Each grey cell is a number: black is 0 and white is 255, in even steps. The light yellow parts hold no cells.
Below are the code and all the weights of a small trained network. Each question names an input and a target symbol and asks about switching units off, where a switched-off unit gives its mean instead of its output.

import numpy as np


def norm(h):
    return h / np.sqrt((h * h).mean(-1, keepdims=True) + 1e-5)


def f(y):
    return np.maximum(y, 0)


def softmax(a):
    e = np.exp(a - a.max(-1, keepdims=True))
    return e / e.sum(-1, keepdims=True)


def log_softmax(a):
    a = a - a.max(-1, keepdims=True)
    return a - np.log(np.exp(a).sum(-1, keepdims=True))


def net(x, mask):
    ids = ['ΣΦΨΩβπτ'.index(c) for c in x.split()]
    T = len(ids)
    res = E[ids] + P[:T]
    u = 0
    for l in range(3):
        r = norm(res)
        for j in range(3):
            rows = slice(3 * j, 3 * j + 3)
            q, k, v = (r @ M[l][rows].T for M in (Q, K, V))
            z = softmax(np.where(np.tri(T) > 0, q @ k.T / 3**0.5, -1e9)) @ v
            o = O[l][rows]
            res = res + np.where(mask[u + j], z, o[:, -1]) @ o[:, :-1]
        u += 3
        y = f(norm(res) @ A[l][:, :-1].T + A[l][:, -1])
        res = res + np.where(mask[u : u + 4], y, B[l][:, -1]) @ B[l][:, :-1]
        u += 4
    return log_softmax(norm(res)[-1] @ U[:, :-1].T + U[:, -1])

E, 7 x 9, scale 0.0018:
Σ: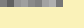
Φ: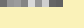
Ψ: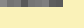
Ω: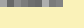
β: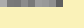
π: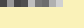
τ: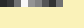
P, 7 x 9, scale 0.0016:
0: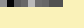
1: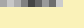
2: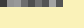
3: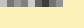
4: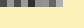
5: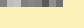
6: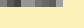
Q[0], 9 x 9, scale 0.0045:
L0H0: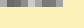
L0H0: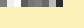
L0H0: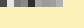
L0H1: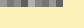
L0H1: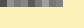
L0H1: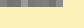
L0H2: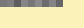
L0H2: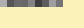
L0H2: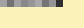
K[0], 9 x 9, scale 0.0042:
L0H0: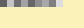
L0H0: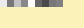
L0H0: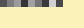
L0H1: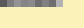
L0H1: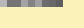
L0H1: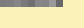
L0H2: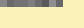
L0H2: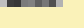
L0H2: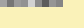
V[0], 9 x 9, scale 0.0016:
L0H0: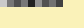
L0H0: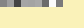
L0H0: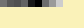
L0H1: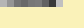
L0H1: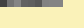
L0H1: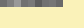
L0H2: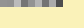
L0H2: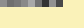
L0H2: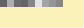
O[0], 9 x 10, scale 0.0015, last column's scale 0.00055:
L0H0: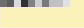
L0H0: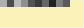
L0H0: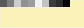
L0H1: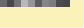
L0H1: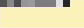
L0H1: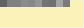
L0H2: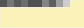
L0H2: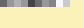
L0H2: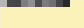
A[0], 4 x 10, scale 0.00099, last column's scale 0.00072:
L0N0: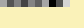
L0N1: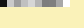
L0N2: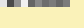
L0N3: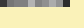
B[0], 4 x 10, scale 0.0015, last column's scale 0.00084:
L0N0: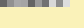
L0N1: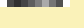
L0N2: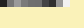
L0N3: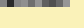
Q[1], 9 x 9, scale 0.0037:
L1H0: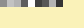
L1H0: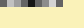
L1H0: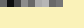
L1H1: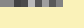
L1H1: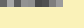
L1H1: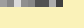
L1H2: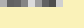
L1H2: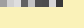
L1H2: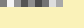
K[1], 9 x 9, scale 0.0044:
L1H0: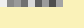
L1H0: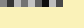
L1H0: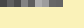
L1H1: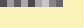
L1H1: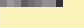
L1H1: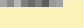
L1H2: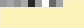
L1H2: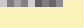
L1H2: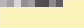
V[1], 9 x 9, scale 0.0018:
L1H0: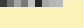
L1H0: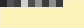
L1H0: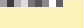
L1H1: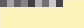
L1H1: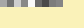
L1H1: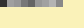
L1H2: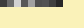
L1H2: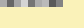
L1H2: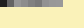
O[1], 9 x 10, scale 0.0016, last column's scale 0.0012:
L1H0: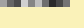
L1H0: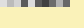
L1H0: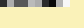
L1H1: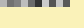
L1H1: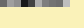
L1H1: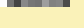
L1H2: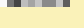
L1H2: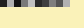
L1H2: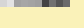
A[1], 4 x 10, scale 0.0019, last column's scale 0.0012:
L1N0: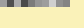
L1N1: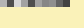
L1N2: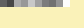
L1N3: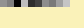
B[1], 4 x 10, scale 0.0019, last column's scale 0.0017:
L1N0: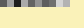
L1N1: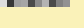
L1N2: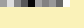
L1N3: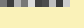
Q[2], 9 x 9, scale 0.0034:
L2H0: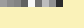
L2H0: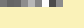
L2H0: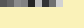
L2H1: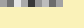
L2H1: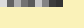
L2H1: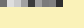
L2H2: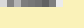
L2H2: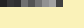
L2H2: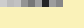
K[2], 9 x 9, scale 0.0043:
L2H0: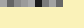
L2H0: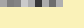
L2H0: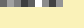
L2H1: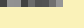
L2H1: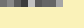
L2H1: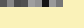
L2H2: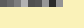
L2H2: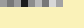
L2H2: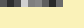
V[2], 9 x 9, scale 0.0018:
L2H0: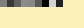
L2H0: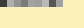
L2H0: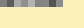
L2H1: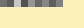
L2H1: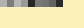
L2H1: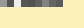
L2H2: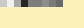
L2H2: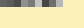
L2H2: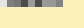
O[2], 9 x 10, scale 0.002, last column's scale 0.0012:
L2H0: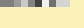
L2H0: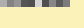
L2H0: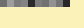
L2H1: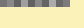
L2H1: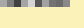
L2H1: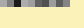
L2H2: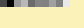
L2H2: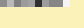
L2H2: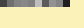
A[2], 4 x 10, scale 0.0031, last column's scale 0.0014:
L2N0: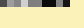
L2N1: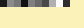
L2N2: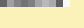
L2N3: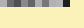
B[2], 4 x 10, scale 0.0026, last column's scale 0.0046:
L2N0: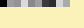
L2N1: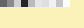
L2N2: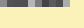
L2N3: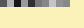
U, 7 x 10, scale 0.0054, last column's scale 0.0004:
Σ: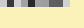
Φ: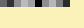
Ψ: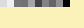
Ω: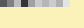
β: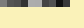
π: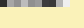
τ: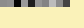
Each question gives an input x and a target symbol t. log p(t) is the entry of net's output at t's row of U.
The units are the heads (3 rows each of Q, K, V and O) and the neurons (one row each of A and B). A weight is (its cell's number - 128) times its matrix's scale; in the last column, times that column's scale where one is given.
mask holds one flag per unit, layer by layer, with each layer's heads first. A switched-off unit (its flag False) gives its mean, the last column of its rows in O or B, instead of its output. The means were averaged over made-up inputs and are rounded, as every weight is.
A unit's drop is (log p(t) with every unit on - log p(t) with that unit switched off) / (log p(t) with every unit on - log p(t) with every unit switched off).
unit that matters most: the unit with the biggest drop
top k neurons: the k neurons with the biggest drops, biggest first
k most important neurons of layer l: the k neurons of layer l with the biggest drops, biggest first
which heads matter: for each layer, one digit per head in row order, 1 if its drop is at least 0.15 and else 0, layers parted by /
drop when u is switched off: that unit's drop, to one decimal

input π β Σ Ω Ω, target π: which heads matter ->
000 / 100 / 000
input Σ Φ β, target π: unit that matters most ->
L1H0
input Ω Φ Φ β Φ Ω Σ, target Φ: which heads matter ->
000 / 000 / 000
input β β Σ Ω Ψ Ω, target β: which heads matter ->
000 / 100 / 000
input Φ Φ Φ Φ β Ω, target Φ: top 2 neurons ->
L2N1, L1N3
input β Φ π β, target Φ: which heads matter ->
100 / 100 / 000
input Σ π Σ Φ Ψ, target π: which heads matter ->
000 / 000 / 000
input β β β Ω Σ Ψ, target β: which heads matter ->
100 / 100 / 000
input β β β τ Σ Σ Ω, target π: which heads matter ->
100 / 000 / 000
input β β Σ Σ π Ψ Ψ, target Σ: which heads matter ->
100 / 101 / 000
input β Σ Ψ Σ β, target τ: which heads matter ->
100 / 101 / 000
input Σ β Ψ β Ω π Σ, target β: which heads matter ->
100 / 001 / 000
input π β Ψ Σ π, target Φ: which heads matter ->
000 / 110 / 010
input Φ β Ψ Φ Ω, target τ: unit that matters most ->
L1H2
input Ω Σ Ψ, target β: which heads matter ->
100 / 000 / 000
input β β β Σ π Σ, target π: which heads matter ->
100 / 100 / 000
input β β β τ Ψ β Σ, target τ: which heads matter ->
100 / 000 / 000
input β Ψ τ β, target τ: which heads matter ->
000 / 100 / 000
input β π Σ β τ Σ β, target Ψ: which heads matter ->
000 / 100 / 001
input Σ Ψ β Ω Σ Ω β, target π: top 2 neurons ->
L2N0, L2N1
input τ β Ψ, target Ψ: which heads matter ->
000 / 111 / 000
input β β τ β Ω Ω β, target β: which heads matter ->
100 / 001 / 000
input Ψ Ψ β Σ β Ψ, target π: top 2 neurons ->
L2N0, L2N1
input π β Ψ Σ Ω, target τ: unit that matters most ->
L0H0
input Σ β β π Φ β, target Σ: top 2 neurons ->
L2N1, L1N1
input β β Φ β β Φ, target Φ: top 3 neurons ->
L1N3, L2N1, L0N1
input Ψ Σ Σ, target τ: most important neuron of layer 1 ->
L1N1
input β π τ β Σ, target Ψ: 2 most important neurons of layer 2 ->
L2N1, L2N0
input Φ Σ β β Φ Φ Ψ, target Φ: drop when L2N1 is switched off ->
0.2
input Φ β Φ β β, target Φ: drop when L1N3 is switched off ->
0.2
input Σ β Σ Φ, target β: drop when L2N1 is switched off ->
0.4
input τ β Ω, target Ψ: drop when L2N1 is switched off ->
0.3
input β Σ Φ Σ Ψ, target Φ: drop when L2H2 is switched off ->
0.0
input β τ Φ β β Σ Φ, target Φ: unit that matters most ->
L1N3
